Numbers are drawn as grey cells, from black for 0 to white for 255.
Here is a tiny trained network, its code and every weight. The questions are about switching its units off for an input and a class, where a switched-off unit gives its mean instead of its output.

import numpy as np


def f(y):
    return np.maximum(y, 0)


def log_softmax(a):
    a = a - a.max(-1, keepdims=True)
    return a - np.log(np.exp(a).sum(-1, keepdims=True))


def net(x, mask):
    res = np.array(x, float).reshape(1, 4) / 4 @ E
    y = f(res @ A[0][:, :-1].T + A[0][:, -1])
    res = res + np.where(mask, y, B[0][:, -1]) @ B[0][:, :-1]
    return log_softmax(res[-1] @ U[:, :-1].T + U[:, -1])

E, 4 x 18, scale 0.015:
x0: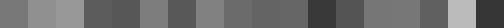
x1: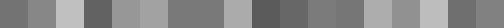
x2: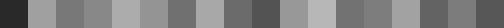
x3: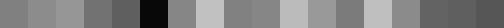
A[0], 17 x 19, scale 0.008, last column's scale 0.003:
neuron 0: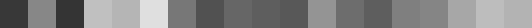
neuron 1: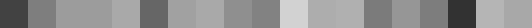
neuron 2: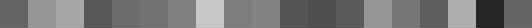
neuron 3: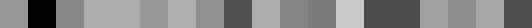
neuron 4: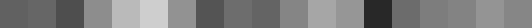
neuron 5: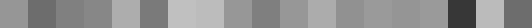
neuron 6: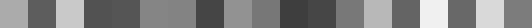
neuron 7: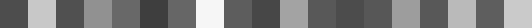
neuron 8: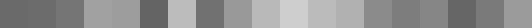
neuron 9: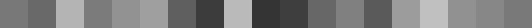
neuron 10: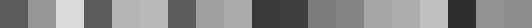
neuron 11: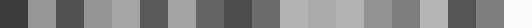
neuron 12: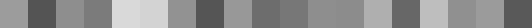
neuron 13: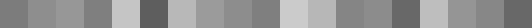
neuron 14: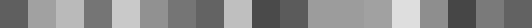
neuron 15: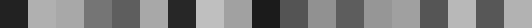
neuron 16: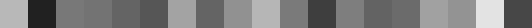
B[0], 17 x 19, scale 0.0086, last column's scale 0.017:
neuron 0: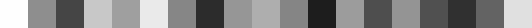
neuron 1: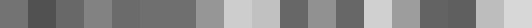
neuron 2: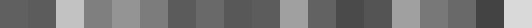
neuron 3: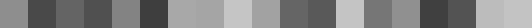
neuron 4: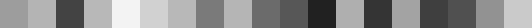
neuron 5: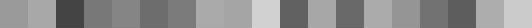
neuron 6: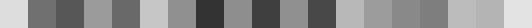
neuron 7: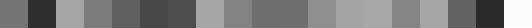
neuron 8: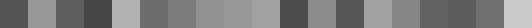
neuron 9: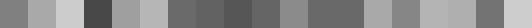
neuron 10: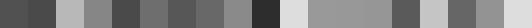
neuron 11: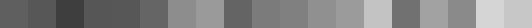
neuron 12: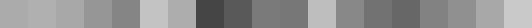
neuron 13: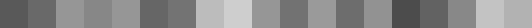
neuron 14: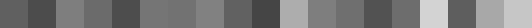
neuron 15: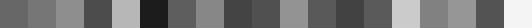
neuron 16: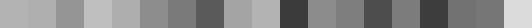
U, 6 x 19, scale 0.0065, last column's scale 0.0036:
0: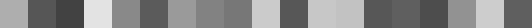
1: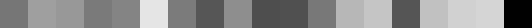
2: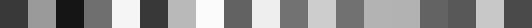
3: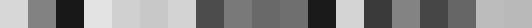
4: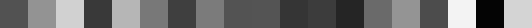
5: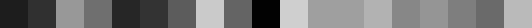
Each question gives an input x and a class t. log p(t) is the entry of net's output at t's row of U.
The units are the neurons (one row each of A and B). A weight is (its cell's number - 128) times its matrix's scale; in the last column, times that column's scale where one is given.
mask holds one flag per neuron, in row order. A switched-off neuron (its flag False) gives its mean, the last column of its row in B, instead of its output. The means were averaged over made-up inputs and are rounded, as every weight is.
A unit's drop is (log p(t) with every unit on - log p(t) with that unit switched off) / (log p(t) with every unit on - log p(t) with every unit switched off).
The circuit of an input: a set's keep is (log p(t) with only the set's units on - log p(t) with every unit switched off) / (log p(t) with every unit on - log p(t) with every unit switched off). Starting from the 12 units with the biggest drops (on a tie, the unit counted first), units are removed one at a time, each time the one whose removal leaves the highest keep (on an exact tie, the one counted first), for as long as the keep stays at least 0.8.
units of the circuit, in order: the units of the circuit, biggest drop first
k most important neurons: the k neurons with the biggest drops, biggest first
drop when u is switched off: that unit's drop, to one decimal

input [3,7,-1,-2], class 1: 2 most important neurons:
neuron 6; neuron 7
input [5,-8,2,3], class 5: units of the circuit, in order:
neuron 7
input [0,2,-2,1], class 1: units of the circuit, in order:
neuron 0; neuron 15
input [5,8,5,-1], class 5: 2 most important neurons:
neuron 10; neuron 14
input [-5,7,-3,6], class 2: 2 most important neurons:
neuron 5; neuron 7
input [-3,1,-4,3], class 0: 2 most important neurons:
neuron 15; neuron 6
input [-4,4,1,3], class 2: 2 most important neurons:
neuron 5; neuron 7
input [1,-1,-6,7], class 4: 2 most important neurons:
neuron 0; neuron 4
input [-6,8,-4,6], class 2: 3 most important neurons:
neuron 5; neuron 1; neuron 8
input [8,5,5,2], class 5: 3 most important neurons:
neuron 10; neuron 7; neuron 16
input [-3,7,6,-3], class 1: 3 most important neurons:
neuron 10; neuron 0; neuron 12
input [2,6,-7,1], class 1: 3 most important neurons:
neuron 0; neuron 4; neuron 9
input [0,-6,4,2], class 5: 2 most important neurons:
neuron 7; neuron 5
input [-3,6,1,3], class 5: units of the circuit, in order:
neuron 10
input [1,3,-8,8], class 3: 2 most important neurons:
neuron 6; neuron 7
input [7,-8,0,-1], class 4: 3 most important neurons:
neuron 10; neuron 11; neuron 14
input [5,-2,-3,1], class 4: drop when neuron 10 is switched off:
0.1
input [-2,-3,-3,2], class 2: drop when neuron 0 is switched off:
0.2
